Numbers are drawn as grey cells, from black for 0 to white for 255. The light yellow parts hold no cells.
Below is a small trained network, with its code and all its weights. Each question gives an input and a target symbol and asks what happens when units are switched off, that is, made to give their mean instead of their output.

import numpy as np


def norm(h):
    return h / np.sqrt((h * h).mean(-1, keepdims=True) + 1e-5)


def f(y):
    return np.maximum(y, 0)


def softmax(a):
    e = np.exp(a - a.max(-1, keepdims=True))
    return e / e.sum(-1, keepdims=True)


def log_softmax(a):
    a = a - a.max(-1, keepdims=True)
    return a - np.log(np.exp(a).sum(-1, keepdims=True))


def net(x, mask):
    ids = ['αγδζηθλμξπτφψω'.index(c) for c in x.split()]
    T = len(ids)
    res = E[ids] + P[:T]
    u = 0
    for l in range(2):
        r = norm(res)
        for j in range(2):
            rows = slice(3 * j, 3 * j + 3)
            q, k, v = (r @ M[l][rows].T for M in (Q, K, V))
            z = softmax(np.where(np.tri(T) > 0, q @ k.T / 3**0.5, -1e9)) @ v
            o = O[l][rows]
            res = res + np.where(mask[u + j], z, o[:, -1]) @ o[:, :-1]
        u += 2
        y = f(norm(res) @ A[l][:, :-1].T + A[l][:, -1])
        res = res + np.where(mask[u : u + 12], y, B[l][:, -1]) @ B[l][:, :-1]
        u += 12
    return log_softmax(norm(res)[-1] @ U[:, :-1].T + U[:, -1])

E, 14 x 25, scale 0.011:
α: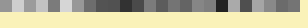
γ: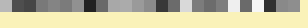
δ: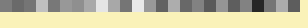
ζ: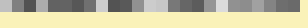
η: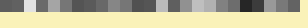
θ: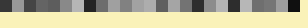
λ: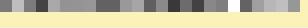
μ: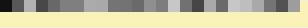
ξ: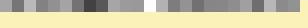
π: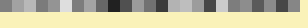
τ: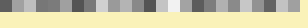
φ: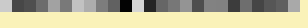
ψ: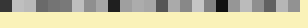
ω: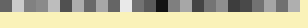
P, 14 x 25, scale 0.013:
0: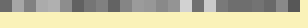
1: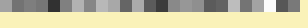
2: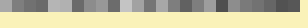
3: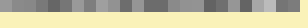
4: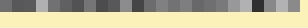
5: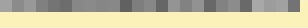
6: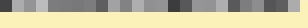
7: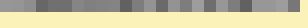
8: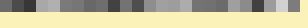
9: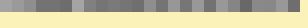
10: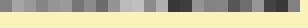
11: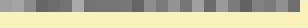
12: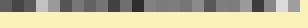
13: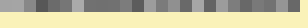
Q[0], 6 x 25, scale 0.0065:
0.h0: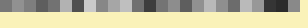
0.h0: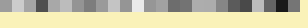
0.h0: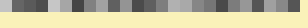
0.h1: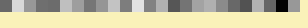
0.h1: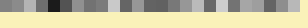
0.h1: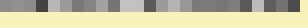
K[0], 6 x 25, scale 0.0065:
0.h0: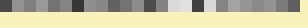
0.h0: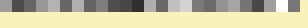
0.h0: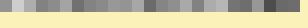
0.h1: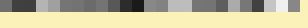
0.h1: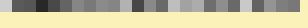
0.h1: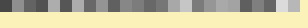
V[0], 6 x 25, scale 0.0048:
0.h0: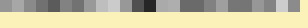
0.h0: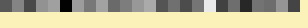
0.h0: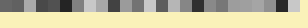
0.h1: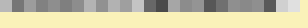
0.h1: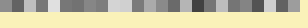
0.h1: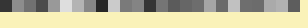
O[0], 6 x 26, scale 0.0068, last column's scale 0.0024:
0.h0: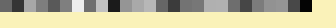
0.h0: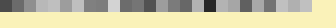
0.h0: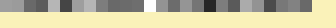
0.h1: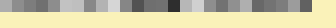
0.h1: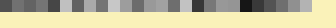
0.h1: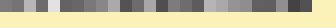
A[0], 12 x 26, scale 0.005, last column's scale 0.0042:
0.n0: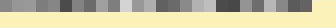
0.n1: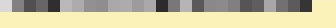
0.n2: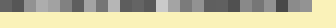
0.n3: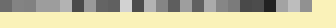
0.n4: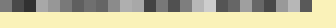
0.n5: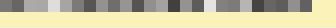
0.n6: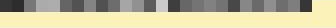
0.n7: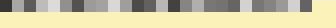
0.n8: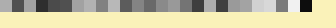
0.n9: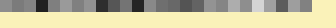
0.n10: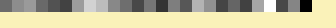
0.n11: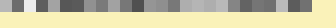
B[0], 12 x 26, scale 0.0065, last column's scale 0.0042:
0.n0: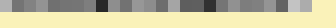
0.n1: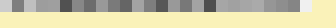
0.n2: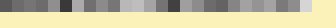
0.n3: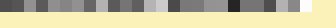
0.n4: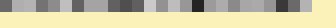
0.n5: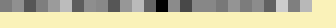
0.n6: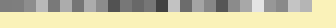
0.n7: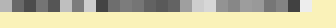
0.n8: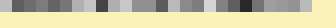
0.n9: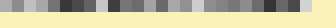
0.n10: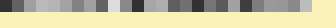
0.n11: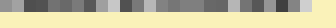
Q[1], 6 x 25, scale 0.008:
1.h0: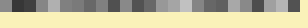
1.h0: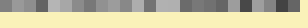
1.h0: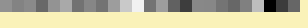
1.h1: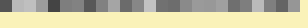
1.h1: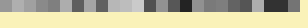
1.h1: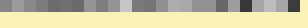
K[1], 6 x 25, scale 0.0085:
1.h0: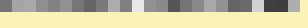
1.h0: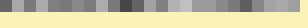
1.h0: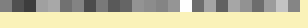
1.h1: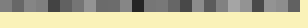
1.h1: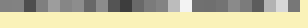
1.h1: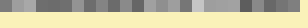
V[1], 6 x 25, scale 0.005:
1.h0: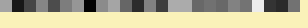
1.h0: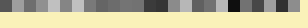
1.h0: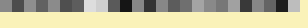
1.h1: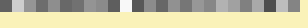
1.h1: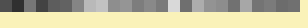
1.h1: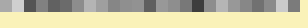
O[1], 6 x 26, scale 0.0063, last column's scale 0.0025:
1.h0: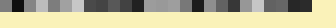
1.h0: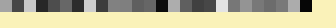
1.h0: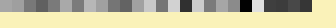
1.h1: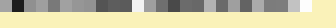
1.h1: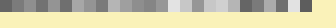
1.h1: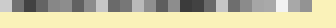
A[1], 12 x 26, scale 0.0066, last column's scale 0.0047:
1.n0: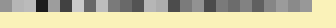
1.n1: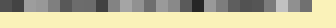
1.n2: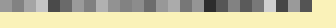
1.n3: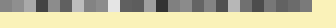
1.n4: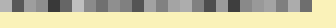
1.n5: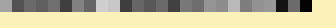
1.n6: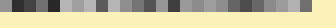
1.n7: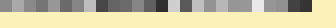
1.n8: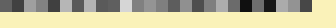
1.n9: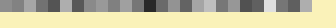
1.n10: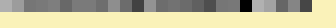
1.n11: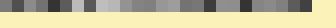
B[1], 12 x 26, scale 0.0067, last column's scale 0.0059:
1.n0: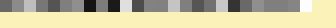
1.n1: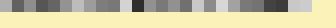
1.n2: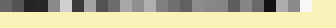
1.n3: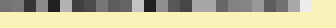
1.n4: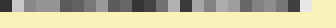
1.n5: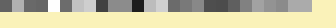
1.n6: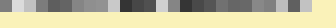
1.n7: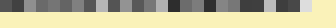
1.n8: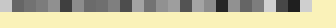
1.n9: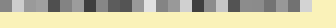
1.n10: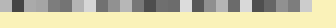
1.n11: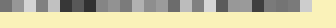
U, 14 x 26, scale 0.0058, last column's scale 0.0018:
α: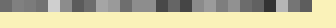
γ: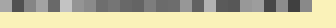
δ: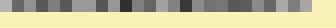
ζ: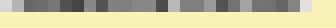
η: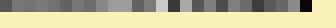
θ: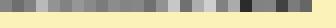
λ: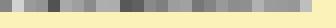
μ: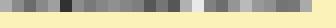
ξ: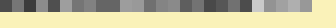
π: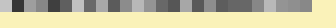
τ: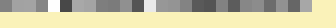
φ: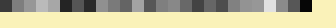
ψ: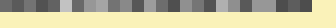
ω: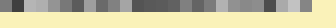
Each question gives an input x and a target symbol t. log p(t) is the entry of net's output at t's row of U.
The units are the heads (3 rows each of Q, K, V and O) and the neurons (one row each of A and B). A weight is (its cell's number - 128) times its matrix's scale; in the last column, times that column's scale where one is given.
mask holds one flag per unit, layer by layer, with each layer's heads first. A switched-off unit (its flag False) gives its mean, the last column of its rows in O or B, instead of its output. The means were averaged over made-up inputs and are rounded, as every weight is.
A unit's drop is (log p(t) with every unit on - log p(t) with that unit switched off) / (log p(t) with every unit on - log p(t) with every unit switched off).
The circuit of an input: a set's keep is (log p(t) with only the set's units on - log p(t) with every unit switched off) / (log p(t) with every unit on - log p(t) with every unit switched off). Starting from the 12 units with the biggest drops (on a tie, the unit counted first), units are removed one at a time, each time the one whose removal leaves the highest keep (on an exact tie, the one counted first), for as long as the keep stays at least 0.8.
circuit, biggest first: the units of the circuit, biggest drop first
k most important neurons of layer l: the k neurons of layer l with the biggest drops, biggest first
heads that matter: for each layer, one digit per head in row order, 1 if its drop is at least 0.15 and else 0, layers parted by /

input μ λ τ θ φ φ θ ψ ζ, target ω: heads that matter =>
00 / 10
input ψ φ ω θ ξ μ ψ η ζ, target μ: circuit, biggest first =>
(0.h1; 1.h0)
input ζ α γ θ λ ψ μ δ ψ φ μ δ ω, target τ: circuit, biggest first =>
(0.h0)
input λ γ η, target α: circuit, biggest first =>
(0.h1; 0.n5)
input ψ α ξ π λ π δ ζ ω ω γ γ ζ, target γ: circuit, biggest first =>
(1.h0; 0.n7; 0.h1)
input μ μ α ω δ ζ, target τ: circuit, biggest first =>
(1.n5; 1.n3)
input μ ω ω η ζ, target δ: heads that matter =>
00 / 00
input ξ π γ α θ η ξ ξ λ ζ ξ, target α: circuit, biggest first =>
(0.h1; 0.n5)
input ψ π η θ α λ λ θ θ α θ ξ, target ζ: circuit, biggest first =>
(0.h0; 1.n7)
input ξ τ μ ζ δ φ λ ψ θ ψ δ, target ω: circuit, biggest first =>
(1.h0; 1.n1)
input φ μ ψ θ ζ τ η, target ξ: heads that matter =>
01 / 00
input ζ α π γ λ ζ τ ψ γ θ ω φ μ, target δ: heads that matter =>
01 / 00
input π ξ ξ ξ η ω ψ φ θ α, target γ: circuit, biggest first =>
(1.n10; 1.h0)
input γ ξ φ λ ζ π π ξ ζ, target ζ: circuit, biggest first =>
(0.h0)
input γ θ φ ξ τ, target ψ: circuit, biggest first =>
(1.h0; 1.n7)
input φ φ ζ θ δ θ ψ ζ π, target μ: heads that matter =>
11 / 00
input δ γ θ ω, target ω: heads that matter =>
00 / 00
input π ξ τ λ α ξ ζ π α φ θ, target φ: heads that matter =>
11 / 00
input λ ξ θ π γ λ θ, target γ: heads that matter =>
00 / 10
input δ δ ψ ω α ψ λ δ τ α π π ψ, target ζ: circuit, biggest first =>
(0.h0)
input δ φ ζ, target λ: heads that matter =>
10 / 00
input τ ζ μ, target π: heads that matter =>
10 / 00
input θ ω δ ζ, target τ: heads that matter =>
10 / 00
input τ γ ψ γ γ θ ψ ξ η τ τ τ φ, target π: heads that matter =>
10 / 00
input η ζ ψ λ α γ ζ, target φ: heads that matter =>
01 / 00
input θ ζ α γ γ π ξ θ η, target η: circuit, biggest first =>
(0.h1; 1.h0)
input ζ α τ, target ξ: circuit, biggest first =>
(0.h1)
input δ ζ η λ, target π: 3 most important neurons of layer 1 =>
(1.n3; 1.n10; 1.n4)
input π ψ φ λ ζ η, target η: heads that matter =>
00 / 00
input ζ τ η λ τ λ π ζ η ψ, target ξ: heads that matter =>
00 / 00
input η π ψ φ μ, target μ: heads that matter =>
10 / 00
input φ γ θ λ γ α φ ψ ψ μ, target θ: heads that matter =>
00 / 01
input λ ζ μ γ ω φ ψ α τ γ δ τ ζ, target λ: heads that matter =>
01 / 00
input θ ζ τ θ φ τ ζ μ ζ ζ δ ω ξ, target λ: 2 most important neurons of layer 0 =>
(0.n7; 0.n4)
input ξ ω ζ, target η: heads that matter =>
11 / 10
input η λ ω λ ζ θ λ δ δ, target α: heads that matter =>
01 / 00
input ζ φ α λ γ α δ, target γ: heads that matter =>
00 / 10
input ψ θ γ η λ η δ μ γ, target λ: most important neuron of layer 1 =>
(1.n6)
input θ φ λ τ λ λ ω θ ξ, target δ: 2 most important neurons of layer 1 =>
(1.n6; 1.n8)
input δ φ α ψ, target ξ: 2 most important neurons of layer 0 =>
(0.n10; 0.n0)
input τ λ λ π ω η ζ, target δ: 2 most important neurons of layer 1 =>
(1.n8; 1.n6)
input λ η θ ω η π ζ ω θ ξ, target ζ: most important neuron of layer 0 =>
(0.n11)
